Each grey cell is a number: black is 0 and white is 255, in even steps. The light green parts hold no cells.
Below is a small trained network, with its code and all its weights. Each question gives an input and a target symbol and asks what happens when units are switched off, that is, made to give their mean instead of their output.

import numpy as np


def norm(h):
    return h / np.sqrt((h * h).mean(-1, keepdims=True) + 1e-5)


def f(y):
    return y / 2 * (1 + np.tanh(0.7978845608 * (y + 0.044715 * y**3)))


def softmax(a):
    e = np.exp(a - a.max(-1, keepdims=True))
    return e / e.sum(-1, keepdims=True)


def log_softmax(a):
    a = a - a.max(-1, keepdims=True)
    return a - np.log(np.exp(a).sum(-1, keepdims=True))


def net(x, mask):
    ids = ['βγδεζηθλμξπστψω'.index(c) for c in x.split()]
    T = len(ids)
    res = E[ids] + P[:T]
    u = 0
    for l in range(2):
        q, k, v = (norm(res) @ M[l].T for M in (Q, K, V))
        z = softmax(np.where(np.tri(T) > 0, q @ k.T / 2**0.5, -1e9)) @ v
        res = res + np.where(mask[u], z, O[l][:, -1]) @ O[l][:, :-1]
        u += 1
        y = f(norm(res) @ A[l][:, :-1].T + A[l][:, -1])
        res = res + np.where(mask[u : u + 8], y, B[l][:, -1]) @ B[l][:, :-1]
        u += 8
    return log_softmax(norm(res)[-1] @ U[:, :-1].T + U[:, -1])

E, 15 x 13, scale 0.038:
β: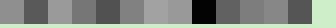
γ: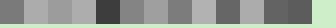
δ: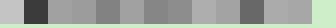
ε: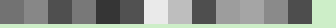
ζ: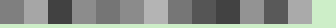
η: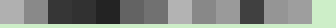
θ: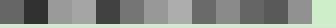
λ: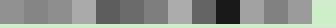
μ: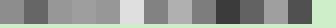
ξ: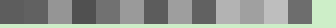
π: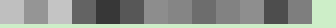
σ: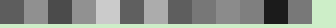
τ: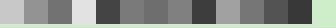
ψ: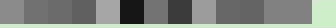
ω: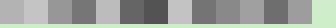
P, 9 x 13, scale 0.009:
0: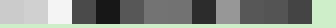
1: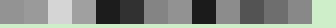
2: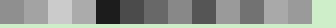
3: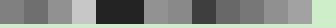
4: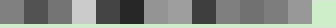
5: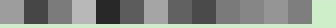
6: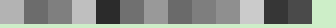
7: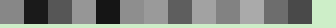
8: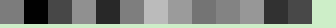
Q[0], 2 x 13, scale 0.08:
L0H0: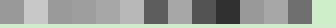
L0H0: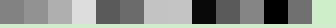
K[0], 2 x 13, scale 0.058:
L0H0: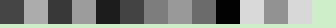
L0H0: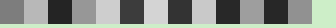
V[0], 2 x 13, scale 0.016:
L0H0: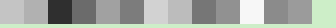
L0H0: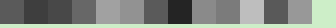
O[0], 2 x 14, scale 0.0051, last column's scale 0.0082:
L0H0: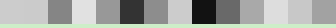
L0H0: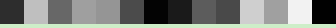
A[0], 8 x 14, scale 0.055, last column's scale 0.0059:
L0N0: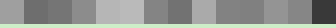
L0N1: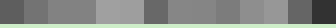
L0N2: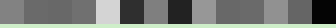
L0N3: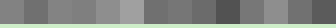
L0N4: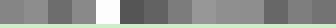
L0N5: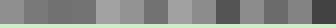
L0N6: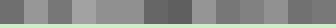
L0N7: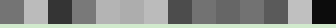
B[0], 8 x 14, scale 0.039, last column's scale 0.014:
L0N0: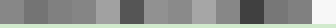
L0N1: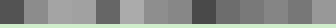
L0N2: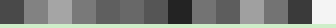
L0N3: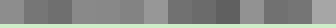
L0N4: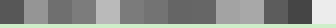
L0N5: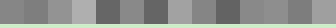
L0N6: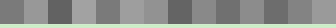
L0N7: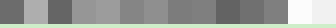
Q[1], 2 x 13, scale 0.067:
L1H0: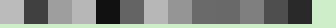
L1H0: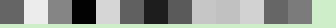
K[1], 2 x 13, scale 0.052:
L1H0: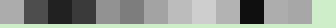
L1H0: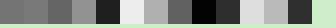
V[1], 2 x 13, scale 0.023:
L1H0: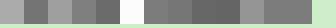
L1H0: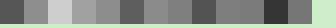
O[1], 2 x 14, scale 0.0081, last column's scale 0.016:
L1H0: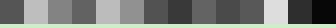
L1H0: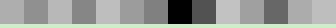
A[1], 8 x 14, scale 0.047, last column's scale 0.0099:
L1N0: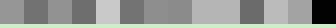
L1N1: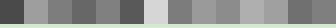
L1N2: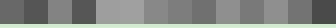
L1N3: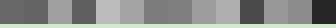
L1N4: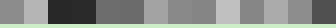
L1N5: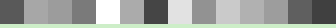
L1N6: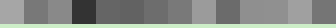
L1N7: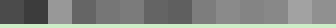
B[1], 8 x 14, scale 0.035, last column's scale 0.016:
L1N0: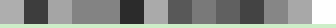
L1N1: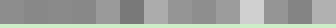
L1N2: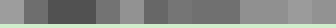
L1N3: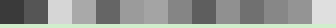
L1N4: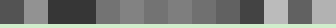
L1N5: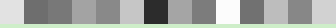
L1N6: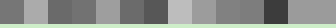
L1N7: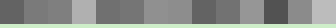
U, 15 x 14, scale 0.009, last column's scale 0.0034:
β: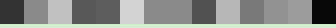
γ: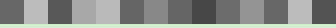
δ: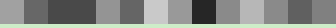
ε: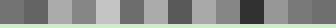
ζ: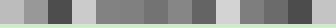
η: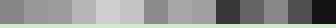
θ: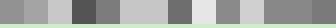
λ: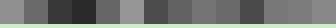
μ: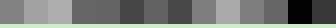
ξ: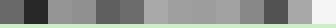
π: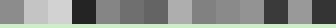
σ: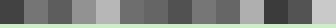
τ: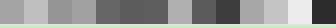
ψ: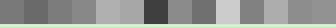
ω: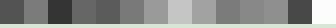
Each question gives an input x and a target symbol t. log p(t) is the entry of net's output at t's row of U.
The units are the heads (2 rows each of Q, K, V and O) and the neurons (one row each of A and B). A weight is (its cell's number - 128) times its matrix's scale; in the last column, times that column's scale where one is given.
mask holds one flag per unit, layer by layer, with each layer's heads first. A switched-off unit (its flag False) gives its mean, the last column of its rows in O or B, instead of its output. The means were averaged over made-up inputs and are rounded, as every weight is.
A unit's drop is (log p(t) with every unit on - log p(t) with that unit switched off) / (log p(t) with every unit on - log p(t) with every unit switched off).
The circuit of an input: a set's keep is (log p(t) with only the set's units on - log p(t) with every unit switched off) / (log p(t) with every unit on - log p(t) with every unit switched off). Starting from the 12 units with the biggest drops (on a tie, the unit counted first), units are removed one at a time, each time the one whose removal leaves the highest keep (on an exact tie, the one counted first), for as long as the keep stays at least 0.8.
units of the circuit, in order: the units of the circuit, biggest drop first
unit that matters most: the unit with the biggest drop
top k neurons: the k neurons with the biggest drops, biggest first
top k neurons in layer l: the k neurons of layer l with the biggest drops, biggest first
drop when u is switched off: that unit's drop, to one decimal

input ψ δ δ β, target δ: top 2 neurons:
[L0N3, L0N2]
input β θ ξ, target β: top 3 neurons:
[L0N4, L0N1, L0N2]
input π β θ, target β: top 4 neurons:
[L0N0, L0N2, L0N7, L1N0]
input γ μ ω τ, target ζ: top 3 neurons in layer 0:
[L0N2, L0N7, L0N0]
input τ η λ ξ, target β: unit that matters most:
L0N1
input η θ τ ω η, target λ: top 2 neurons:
[L1N4, L0N2]
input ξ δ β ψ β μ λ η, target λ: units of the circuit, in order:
[L0N2, L1N4]
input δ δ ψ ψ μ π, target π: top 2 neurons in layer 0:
[L0N4, L0N2]
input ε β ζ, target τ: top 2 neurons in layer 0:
[L0N4, L0N2]
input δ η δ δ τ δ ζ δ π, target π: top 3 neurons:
[L0N4, L1N6, L0N7]
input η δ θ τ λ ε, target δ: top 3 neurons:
[L1N1, L0N2, L0N7]
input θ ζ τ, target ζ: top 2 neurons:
[L0N7, L1N0]
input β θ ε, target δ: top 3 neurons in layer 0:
[L0N4, L0N2, L0N7]
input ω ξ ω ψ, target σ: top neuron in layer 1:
[L1N7]
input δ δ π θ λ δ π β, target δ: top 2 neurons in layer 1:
[L1N3, L1N5]
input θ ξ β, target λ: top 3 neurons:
[L0N2, L1N2, L0N4]
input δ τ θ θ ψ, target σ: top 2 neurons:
[L0N2, L1N7]
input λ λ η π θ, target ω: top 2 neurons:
[L0N2, L1N0]
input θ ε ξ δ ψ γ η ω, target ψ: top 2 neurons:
[L1N5, L0N4]
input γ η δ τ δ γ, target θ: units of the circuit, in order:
[L1N1]
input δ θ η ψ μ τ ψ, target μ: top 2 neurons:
[L0N2, L0N7]
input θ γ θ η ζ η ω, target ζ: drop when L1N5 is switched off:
0.3
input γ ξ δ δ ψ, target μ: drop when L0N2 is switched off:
0.9
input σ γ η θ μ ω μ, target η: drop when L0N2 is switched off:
0.1
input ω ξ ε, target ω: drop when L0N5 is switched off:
0.0
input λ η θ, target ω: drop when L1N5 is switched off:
0.2
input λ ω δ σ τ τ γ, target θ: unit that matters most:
L0N7
